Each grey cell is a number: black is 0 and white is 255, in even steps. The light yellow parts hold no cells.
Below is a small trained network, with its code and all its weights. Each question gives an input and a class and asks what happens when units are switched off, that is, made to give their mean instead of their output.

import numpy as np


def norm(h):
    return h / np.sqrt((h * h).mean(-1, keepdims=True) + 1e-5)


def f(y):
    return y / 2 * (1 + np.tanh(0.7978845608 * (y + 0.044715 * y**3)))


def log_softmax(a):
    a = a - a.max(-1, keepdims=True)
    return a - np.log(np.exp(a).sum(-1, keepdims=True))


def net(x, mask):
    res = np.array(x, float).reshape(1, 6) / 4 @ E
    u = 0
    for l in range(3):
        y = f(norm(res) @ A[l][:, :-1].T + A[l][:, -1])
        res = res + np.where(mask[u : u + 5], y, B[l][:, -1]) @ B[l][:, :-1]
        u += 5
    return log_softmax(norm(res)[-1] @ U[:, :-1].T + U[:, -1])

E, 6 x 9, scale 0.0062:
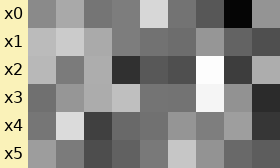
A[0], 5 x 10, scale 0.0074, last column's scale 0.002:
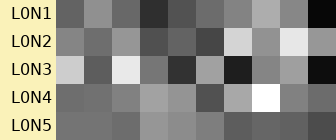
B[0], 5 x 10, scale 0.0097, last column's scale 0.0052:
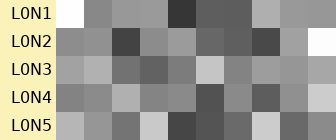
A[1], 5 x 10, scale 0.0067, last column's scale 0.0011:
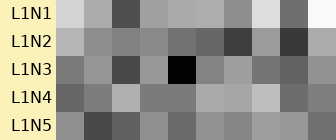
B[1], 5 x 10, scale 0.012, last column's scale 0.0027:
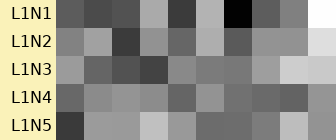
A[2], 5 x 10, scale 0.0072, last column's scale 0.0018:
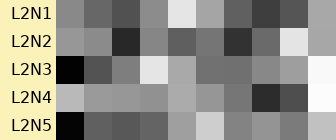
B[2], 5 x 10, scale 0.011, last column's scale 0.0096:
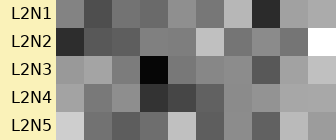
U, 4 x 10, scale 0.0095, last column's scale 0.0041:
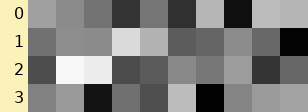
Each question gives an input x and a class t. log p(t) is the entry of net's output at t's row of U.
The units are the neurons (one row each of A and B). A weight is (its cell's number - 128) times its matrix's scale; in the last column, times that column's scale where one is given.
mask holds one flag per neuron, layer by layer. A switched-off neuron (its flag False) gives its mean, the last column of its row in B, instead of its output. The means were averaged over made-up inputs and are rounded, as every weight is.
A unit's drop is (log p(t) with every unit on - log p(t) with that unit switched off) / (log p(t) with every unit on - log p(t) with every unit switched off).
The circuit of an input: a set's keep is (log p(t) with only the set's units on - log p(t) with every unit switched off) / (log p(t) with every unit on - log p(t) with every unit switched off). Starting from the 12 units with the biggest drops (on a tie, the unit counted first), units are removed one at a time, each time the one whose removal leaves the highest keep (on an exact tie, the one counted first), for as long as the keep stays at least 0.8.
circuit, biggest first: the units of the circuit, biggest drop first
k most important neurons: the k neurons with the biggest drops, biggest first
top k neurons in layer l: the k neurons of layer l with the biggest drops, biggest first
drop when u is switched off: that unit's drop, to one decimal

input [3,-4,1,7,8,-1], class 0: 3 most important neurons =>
[L0N1, L2N2, L2N5]
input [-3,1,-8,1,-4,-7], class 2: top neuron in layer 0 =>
[L0N4]
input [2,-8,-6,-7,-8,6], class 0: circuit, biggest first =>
[L2N5, L2N1, L1N1]
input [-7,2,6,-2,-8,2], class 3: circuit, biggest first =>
[L0N2, L2N2]
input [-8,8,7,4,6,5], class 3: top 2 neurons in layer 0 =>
[L0N1, L0N4]
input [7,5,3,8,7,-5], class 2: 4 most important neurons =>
[L0N2, L2N5, L2N3, L2N1]
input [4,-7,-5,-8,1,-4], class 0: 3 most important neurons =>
[L2N3, L0N1, L2N5]
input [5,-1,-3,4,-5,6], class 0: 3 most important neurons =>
[L0N3, L0N1, L2N1]
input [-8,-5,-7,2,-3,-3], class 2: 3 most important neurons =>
[L0N4, L2N1, L0N2]
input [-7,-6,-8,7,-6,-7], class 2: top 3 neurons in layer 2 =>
[L2N1, L2N3, L2N4]
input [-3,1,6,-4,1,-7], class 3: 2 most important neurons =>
[L2N2, L0N1]
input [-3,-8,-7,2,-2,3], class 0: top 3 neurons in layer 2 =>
[L2N3, L2N5, L2N2]
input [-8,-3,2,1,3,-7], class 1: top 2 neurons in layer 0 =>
[L0N4, L0N1]
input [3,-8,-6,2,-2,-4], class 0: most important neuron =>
[L2N3]
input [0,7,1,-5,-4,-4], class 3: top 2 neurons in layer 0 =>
[L0N3, L0N4]
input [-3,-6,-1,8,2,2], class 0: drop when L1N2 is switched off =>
-0.1
